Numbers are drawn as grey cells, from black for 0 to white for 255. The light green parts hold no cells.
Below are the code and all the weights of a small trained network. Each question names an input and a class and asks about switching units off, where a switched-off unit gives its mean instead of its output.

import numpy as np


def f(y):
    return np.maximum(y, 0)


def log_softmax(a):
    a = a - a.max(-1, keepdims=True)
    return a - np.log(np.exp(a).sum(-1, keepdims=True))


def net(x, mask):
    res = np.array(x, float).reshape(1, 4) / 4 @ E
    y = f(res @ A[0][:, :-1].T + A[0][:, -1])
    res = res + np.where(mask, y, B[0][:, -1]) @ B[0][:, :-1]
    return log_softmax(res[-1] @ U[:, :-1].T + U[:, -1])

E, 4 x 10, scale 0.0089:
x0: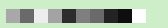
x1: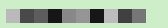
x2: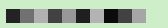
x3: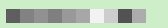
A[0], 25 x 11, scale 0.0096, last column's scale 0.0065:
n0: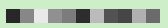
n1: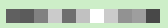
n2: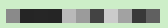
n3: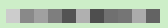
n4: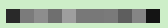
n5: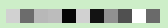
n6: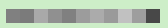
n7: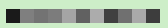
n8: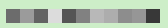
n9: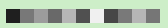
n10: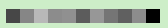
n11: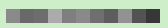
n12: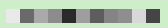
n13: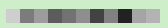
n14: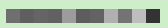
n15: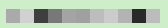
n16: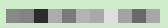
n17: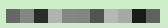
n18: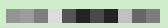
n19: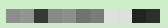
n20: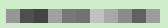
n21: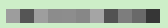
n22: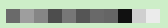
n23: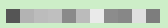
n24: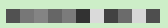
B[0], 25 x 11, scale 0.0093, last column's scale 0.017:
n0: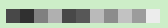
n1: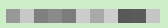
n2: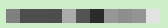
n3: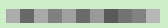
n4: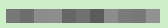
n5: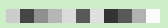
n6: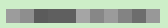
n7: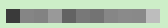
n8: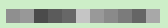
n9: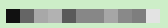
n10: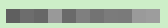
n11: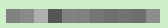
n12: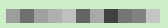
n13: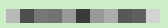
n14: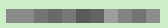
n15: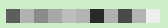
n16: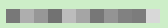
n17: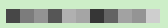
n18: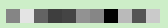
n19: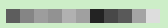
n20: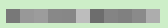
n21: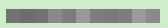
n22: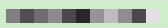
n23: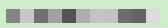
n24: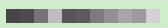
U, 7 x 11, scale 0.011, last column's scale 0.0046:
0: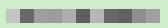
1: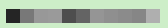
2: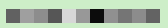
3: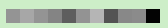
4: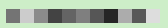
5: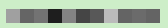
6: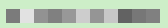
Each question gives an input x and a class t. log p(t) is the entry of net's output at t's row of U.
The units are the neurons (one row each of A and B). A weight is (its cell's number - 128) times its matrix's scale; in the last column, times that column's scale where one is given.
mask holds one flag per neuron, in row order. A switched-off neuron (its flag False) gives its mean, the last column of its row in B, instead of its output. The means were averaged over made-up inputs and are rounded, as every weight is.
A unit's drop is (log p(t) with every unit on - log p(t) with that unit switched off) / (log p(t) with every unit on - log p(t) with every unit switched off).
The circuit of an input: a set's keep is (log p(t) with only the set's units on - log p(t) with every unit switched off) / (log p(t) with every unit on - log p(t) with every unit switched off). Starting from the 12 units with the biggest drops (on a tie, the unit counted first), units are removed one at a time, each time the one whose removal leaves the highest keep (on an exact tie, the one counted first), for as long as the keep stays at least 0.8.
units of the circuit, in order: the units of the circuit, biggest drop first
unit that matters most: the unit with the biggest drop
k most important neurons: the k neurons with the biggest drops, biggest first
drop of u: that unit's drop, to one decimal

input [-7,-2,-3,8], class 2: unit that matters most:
n19
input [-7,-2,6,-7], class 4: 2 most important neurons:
[n18 n16]
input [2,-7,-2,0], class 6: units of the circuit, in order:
[n23 n1]
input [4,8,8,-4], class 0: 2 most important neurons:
[n13 n5]
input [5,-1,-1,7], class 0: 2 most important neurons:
[n5 n12]
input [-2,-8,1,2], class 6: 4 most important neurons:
[n1 n23 n22 n8]
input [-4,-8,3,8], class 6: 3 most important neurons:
[n1 n23 n8]
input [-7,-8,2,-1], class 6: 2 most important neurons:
[n2 n1]
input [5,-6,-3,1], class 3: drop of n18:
0.2
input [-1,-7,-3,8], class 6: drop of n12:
0.0
